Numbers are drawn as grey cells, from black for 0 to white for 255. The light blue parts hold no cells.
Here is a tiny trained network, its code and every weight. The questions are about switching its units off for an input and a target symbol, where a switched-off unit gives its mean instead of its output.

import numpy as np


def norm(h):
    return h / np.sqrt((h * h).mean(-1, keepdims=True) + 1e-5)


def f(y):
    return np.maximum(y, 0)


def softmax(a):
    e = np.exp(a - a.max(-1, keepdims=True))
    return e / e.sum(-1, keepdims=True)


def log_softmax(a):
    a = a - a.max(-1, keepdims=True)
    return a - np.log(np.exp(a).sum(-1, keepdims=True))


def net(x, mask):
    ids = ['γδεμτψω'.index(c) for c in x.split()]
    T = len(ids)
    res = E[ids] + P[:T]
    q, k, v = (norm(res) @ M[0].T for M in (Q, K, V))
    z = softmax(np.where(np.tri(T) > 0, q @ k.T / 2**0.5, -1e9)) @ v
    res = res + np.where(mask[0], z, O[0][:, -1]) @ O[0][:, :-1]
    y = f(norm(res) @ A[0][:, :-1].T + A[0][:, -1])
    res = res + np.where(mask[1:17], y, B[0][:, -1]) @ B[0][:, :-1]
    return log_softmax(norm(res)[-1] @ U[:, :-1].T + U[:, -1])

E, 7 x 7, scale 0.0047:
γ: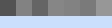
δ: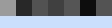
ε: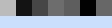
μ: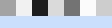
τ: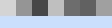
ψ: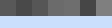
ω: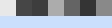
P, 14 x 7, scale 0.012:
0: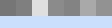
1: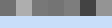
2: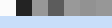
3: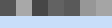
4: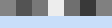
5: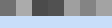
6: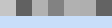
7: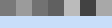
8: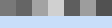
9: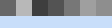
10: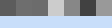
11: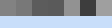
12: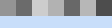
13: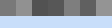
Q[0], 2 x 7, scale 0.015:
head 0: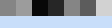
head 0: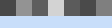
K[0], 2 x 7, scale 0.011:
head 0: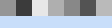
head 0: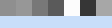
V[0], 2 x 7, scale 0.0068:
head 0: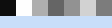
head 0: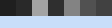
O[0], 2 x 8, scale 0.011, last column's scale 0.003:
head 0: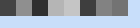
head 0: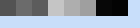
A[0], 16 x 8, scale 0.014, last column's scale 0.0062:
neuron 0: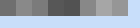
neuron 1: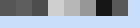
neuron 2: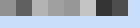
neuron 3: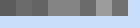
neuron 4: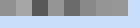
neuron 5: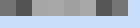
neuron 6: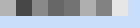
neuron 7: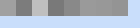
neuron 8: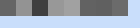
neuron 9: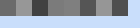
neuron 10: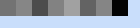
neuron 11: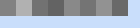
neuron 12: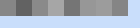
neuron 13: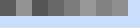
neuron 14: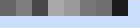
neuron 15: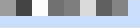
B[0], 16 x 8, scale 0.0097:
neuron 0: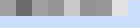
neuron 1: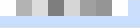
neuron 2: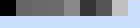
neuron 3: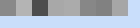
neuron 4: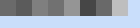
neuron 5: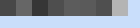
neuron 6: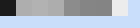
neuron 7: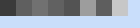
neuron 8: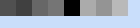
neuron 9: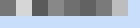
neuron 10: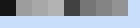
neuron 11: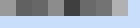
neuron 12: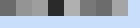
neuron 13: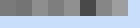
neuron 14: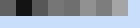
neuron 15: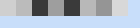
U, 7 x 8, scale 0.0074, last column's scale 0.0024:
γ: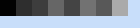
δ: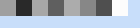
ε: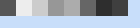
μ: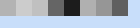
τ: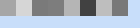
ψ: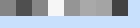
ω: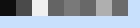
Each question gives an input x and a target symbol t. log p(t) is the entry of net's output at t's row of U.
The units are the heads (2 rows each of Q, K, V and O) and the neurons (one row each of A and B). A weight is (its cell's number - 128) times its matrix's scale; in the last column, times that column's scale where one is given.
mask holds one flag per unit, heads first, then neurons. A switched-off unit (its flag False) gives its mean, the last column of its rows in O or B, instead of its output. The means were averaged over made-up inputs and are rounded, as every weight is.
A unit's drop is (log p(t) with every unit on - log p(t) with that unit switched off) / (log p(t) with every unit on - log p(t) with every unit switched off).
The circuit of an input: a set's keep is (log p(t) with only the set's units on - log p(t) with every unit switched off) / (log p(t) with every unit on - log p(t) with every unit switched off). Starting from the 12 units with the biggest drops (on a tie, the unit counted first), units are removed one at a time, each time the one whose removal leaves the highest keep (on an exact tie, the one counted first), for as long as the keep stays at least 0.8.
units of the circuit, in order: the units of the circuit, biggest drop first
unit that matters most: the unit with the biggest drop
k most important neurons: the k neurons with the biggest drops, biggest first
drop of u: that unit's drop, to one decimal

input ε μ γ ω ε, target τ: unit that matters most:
head 0
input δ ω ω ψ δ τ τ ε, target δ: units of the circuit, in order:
head 0; neuron 1; neuron 8; neuron 14
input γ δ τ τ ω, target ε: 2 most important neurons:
neuron 1; neuron 2
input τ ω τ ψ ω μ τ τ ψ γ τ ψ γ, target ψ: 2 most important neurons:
neuron 1; neuron 8
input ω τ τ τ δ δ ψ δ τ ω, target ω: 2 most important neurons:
neuron 1; neuron 15
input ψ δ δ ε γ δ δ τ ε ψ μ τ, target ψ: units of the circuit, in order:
head 0; neuron 1; neuron 8
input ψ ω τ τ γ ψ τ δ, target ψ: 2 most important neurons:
neuron 1; neuron 8
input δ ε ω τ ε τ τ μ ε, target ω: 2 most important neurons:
neuron 1; neuron 15
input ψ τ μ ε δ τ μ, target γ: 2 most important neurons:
neuron 2; neuron 1
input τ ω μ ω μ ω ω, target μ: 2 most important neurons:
neuron 15; neuron 2
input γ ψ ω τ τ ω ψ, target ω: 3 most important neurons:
neuron 1; neuron 15; neuron 7
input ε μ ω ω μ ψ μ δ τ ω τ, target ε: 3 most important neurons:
neuron 1; neuron 2; neuron 15
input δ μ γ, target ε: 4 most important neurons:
neuron 1; neuron 2; neuron 6; neuron 15
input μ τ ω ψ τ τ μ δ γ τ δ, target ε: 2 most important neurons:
neuron 1; neuron 2
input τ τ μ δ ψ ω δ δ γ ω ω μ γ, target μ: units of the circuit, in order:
neuron 15
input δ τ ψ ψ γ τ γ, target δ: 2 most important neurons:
neuron 1; neuron 6
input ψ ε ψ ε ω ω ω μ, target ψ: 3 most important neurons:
neuron 1; neuron 8; neuron 14
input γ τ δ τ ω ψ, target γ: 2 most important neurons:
neuron 8; neuron 14
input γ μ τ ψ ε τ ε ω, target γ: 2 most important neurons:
neuron 1; neuron 8
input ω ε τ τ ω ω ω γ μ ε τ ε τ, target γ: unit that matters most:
neuron 2
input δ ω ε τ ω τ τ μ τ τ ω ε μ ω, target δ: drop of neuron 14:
0.1
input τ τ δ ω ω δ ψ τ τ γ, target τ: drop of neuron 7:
0.1
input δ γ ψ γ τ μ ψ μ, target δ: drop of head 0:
0.8
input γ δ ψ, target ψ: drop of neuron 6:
0.0
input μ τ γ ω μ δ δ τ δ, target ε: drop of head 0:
1.2
